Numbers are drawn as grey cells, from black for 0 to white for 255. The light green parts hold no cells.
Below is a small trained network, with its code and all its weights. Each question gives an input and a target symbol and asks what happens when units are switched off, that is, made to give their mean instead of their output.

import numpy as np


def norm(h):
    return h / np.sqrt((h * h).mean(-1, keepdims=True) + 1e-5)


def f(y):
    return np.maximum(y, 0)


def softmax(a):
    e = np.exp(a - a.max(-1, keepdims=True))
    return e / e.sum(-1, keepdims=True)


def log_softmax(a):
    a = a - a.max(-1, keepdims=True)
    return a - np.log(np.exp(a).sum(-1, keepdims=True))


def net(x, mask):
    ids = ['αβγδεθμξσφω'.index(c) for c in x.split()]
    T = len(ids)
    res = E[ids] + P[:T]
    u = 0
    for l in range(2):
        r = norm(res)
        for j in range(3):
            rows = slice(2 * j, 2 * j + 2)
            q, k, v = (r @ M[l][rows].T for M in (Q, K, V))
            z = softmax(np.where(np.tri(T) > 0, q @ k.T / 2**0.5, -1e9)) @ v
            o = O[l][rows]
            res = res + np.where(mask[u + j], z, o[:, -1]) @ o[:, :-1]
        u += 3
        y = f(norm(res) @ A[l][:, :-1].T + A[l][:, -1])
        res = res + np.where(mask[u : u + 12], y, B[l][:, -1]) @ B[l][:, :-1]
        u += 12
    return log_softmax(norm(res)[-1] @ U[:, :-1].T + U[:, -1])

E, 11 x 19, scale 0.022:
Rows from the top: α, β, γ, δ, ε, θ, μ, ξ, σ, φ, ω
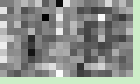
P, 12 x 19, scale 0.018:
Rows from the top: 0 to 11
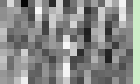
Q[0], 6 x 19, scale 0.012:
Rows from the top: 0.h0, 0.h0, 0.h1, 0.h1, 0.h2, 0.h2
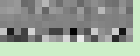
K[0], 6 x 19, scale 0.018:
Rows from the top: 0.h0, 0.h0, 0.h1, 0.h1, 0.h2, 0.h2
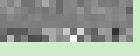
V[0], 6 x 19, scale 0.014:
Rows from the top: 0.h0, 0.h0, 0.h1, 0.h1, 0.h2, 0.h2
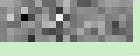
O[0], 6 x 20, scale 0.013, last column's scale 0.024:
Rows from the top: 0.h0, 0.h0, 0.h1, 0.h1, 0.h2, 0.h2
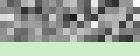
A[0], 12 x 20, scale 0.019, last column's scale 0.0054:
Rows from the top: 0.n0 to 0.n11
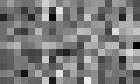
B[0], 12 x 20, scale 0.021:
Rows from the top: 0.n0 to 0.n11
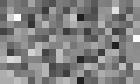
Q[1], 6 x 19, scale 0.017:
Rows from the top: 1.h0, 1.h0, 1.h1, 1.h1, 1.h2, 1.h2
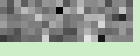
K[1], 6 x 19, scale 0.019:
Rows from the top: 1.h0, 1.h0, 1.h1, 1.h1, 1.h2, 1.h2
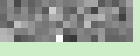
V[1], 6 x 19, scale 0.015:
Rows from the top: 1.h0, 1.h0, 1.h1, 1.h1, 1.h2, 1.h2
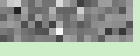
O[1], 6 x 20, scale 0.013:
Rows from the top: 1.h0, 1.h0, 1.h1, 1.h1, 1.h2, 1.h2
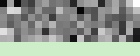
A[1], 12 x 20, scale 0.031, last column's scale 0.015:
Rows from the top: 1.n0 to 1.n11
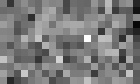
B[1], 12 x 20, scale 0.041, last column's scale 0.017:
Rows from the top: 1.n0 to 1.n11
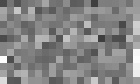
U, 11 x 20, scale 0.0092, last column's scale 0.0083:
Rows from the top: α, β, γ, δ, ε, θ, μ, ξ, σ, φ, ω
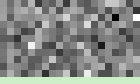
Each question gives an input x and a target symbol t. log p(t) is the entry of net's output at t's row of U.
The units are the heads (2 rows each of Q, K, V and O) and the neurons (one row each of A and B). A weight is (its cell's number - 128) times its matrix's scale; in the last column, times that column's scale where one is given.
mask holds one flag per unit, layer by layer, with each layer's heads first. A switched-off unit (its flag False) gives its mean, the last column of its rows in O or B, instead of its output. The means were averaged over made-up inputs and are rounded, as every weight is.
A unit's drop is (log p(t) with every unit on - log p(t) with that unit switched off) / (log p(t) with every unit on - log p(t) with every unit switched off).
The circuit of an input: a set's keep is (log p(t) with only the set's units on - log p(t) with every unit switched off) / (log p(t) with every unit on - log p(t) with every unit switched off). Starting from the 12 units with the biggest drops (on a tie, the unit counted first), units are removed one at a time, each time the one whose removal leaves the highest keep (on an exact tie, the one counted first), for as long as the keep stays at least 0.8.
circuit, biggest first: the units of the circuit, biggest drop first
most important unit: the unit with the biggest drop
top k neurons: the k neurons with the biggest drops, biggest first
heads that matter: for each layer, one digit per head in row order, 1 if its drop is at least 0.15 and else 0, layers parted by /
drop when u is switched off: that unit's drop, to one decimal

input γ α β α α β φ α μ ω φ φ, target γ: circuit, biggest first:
1.n7
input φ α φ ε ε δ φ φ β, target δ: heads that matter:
001 / 000
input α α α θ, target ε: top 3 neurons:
0.n9; 0.n5; 1.n3
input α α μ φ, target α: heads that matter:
010 / 001
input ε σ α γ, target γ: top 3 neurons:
0.n5; 0.n7; 1.n11
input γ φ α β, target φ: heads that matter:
001 / 001
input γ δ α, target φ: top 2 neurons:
0.n4; 1.n8
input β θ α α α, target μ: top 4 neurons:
0.n9; 0.n5; 0.n4; 1.n8
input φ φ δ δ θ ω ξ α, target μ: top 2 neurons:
0.n4; 0.n5
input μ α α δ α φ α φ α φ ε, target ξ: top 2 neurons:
0.n9; 1.n1
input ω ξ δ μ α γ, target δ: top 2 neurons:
0.n5; 1.n2
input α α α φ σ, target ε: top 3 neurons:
0.n9; 0.n5; 1.n3
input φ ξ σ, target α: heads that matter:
010 / 000
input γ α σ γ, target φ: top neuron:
0.n4
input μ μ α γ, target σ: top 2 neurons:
0.n5; 1.n8
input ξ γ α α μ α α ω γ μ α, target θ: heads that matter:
001 / 001
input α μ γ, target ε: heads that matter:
001 / 000
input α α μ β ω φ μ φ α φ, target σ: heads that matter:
000 / 000
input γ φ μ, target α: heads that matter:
010 / 000
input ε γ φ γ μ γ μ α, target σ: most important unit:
0.n5
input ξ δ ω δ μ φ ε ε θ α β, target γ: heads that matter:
001 / 000
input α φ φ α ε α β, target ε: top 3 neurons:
0.n9; 0.n5; 1.n4
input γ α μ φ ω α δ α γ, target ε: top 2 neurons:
0.n9; 1.n4
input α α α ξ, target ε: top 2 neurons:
0.n9; 0.n5
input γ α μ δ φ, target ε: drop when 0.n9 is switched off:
0.1
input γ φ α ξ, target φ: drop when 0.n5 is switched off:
1.0
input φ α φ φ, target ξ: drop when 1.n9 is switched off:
0.1
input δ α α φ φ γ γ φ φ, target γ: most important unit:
0.h1
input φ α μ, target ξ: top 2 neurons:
0.n5; 1.n1
